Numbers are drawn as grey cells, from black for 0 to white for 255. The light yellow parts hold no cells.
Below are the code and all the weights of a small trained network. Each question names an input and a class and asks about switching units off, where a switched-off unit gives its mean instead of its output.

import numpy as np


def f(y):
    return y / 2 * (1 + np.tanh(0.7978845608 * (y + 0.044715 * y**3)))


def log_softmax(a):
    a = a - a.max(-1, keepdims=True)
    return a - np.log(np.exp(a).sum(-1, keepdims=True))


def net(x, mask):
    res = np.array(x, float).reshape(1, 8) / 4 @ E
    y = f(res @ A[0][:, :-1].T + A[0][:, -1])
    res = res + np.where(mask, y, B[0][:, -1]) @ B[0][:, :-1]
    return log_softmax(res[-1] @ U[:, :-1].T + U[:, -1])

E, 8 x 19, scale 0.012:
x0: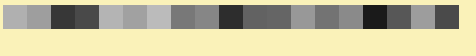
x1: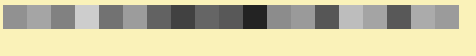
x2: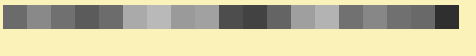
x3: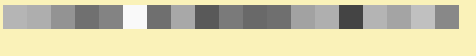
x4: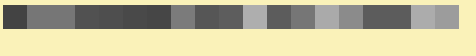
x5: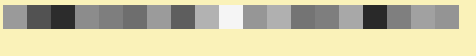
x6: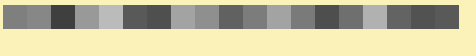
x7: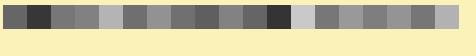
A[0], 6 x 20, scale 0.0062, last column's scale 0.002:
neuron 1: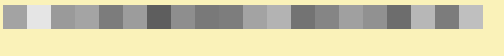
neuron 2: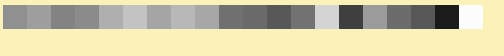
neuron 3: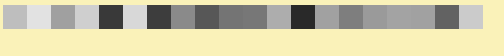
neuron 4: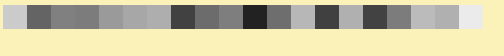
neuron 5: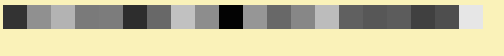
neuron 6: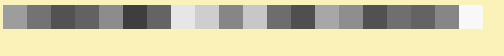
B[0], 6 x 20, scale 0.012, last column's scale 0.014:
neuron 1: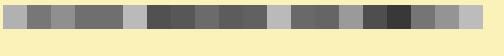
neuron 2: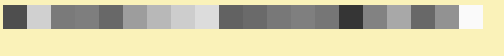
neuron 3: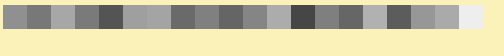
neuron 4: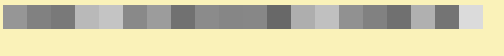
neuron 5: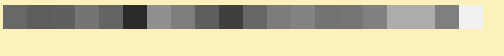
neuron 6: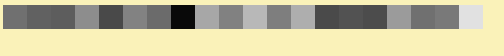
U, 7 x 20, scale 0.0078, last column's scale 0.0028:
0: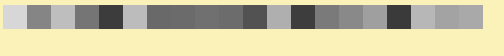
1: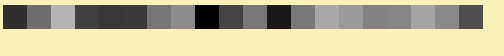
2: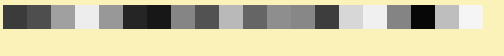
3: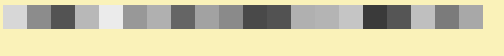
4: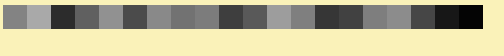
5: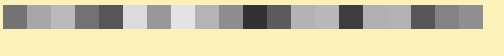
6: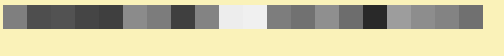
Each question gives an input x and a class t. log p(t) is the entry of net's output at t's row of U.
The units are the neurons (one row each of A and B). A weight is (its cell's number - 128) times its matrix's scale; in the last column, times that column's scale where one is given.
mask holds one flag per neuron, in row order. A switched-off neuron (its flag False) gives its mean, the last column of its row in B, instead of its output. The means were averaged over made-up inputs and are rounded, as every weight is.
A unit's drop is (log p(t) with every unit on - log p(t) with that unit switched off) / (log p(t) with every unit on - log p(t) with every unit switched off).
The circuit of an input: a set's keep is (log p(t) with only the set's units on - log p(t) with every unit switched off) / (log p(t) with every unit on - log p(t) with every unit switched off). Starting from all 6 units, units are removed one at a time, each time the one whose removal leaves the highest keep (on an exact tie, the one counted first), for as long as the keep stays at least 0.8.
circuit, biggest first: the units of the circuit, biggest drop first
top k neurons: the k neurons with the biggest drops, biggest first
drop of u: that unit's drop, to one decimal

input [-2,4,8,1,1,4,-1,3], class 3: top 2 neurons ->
neuron 4; neuron 2
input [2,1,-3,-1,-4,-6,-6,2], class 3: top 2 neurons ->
neuron 2; neuron 4
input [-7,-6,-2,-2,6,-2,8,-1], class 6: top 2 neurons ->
neuron 6; neuron 2
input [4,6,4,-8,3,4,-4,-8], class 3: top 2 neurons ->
neuron 4; neuron 3
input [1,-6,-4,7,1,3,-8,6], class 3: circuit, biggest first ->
neuron 4; neuron 6
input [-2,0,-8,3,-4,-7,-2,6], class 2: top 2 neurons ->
neuron 2; neuron 1
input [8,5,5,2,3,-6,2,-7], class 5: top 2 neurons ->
neuron 2; neuron 6
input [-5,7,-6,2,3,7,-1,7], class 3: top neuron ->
neuron 4
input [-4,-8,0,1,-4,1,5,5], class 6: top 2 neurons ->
neuron 6; neuron 5
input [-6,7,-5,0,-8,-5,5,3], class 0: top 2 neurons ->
neuron 3; neuron 1
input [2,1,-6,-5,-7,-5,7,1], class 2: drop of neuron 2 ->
0.3
